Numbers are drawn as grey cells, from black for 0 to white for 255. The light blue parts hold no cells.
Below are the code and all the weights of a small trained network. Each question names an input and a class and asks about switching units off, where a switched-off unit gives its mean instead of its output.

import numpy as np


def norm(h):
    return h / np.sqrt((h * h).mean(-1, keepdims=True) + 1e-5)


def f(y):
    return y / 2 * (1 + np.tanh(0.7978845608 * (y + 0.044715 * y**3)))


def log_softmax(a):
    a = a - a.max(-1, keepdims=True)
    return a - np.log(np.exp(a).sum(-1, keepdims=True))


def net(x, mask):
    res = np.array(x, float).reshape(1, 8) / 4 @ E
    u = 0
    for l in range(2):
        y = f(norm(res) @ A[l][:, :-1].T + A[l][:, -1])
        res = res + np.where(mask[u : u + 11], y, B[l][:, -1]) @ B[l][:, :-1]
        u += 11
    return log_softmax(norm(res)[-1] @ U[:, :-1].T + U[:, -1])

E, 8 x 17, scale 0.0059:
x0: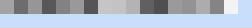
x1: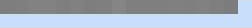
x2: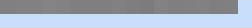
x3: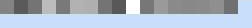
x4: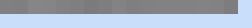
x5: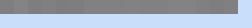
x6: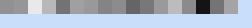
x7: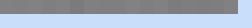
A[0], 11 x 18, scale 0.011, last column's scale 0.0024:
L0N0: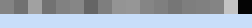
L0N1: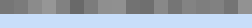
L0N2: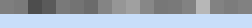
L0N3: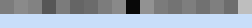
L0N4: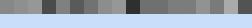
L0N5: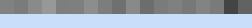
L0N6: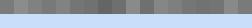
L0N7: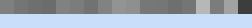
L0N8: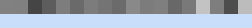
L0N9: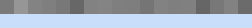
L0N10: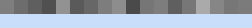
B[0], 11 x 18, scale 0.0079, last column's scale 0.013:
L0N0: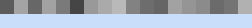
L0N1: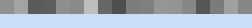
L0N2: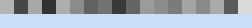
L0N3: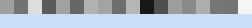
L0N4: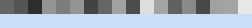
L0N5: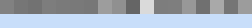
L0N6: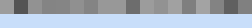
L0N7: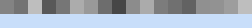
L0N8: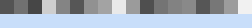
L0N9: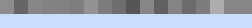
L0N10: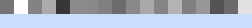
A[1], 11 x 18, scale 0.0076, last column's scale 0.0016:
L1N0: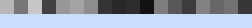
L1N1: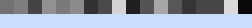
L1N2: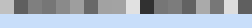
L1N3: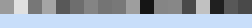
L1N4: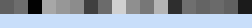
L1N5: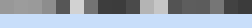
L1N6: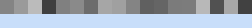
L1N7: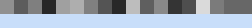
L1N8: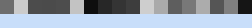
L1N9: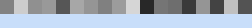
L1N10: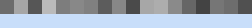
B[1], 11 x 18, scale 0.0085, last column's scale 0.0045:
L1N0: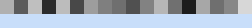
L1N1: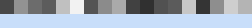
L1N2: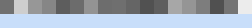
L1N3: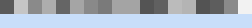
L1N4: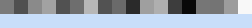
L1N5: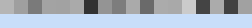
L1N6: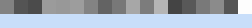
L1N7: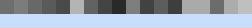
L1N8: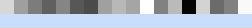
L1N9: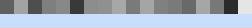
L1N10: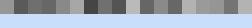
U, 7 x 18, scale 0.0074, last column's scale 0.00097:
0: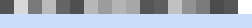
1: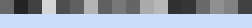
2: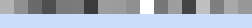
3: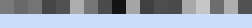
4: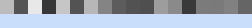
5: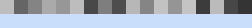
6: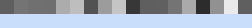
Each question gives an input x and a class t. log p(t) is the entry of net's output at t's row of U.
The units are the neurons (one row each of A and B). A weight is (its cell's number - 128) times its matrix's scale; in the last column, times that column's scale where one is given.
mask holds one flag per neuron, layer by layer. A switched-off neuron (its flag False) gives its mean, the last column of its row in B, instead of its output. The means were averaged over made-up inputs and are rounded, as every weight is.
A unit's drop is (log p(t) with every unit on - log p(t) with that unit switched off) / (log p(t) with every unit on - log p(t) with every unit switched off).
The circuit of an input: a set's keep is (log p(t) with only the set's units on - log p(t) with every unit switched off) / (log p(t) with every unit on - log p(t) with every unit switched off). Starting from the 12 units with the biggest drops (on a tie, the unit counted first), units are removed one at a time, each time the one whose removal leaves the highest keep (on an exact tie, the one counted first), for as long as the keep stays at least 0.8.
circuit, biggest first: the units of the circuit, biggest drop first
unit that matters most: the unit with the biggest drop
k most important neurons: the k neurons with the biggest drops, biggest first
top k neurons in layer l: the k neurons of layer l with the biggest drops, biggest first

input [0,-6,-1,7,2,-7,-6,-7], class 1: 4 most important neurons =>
[L0N3; L0N8; L1N4; L0N5]
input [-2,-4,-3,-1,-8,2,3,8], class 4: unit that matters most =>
L0N8
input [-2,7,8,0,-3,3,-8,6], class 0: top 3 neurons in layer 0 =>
[L0N4; L0N10; L0N8]
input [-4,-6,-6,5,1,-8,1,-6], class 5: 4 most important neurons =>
[L0N8; L0N3; L0N4; L1N5]
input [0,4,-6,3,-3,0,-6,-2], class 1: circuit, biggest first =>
[L0N3; L1N4]
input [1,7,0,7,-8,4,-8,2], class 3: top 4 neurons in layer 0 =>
[L0N2; L0N4; L0N7; L0N0]
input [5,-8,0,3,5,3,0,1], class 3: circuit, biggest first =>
[L0N8; L1N7]
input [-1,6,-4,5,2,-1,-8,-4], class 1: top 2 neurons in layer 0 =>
[L0N8; L0N3]
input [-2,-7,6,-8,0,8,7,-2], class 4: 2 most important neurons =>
[L0N3; L0N8]
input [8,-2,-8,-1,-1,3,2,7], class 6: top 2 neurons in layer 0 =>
[L0N3; L0N10]
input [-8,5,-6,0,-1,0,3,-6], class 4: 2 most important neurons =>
[L0N4; L0N10]
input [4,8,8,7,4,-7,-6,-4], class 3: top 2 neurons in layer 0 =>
[L0N2; L0N4]
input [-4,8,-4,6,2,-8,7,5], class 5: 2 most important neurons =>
[L0N3; L0N8]
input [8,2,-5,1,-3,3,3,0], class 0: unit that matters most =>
L0N4
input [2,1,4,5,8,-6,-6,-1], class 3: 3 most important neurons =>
[L0N2; L0N4; L0N7]
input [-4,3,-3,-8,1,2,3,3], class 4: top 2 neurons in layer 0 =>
[L0N3; L0N8]
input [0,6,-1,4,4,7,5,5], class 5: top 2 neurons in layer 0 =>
[L0N3; L0N8]
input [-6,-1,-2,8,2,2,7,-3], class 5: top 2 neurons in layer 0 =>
[L0N8; L0N3]
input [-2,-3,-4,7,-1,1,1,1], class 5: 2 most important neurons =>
[L0N8; L0N3]
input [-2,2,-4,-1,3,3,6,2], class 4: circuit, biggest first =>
[L0N8]
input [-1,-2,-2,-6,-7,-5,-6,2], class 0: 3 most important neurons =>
[L0N3; L0N8; L0N10]
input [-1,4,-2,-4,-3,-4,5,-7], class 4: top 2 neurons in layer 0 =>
[L0N3; L0N8]
